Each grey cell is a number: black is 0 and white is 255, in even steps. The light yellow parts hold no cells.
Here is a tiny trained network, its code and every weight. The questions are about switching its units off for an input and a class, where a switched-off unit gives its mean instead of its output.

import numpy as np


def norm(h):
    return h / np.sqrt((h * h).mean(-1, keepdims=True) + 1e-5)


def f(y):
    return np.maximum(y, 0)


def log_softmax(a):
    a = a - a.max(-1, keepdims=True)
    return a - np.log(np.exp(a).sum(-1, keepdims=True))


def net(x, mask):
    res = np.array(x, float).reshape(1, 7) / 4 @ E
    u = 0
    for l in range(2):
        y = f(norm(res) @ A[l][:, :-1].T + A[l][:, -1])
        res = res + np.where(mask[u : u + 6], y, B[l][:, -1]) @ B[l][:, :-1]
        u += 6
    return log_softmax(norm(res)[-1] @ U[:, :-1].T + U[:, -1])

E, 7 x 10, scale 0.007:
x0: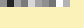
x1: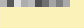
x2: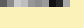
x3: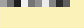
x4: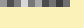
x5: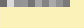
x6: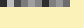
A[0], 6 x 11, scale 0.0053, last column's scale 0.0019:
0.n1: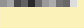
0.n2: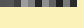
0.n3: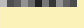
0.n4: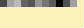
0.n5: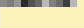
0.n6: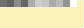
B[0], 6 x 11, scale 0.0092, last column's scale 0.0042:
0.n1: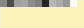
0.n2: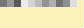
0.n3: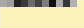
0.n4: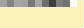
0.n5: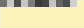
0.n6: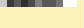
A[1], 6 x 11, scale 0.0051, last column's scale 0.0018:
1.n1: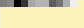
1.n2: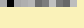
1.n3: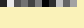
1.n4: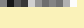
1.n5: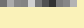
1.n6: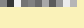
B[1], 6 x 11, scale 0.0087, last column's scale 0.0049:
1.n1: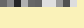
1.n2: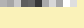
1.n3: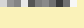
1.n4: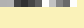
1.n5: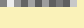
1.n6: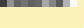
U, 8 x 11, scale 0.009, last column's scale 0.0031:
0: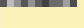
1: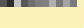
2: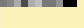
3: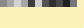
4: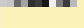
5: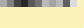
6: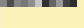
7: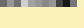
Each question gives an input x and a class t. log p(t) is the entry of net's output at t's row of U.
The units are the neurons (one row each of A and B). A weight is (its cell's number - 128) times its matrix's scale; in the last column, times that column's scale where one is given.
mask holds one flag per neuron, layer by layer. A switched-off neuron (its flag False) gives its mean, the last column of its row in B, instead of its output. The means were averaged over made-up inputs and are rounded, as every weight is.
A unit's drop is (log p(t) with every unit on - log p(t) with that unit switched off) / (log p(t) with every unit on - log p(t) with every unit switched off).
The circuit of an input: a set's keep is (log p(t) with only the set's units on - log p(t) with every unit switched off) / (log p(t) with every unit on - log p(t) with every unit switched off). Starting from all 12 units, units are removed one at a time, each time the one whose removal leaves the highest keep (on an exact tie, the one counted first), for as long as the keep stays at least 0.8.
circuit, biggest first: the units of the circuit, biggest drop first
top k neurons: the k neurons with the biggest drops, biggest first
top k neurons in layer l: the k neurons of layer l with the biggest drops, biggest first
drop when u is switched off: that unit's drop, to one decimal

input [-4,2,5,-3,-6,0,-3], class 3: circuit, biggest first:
[0.n4, 1.n2]
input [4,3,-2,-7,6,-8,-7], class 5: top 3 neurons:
[1.n4, 0.n3, 0.n1]
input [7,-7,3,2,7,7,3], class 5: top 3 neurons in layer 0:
[0.n6, 0.n5, 0.n4]
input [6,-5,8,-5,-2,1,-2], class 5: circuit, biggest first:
[1.n4, 0.n6]
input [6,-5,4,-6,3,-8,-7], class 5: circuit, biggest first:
[1.n4]
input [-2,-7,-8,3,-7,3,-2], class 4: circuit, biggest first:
[0.n5, 0.n1]
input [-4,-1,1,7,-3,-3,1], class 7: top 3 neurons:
[0.n2, 0.n6, 1.n4]
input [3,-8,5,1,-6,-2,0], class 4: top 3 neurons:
[0.n5, 1.n3, 1.n1]
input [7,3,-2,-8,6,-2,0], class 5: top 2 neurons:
[1.n4, 0.n1]
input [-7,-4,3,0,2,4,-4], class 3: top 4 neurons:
[0.n4, 1.n1, 1.n4, 1.n2]
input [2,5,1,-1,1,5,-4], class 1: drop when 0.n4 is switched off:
-0.1
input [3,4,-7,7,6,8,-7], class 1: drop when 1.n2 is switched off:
0.2
